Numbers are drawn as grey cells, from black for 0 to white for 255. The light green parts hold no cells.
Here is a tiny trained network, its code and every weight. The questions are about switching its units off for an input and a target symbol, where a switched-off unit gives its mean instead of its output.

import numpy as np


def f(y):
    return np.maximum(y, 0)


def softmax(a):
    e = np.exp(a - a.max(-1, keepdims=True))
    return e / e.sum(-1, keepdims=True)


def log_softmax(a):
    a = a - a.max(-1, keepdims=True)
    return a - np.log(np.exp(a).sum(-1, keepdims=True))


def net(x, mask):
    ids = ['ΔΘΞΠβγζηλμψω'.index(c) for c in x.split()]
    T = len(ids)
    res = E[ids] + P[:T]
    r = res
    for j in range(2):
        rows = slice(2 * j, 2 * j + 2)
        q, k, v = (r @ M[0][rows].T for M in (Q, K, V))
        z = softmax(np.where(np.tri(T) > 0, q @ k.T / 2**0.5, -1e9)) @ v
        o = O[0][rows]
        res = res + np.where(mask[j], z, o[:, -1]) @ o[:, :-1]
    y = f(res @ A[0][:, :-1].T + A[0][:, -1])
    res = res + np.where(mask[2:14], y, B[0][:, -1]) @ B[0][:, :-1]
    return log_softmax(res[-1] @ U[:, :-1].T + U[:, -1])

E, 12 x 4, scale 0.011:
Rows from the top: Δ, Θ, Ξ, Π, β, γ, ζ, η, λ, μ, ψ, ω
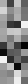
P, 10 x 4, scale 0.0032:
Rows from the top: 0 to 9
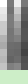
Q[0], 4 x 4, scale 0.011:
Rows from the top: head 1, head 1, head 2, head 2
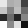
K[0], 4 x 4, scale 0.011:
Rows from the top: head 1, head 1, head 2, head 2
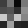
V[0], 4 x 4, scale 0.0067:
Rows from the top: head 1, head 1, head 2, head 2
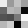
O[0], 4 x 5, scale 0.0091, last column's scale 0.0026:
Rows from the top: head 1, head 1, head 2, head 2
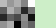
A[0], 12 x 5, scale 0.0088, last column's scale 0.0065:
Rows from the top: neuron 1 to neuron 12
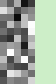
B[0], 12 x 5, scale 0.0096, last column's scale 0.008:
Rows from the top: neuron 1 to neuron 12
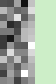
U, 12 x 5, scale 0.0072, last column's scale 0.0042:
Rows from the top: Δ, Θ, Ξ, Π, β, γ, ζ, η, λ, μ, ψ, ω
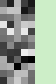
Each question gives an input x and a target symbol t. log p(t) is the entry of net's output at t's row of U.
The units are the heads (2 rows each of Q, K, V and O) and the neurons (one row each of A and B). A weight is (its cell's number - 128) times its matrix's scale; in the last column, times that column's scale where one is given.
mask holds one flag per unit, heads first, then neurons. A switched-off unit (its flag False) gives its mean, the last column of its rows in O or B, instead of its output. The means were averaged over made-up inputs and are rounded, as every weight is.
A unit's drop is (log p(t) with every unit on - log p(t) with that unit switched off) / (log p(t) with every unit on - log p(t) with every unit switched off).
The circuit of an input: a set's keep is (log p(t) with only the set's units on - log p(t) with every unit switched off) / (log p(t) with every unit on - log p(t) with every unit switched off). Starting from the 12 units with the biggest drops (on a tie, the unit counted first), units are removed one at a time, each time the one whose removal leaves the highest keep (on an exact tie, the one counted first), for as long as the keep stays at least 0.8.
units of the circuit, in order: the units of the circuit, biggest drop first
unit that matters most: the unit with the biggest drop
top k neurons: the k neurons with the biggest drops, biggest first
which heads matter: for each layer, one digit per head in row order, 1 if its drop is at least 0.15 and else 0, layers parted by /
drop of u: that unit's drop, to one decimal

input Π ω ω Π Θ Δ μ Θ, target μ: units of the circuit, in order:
head 2
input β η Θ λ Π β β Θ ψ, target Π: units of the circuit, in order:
head 1; neuron 7; neuron 9
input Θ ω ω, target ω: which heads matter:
11
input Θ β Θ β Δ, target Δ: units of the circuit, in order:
neuron 1; head 2; neuron 6; neuron 8
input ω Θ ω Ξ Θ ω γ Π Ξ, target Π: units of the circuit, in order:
head 1; neuron 7; neuron 9
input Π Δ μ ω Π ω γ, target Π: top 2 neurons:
neuron 7; neuron 8
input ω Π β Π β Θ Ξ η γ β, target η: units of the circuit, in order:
head 2; head 1
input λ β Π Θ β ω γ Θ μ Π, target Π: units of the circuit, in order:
neuron 7; neuron 9
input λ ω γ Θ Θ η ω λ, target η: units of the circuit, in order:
head 2; head 1; neuron 5
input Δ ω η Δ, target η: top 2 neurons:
neuron 6; neuron 5
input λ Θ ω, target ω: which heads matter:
01
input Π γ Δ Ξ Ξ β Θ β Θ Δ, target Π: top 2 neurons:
neuron 7; neuron 9
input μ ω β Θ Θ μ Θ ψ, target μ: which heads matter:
01
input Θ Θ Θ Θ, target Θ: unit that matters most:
head 1
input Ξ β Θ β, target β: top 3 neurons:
neuron 11; neuron 8; neuron 1
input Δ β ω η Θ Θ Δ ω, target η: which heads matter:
11
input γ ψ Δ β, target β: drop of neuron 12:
0.0
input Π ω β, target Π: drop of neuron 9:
0.1
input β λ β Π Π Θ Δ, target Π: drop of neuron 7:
0.3
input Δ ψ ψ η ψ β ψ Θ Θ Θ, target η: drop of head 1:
0.6
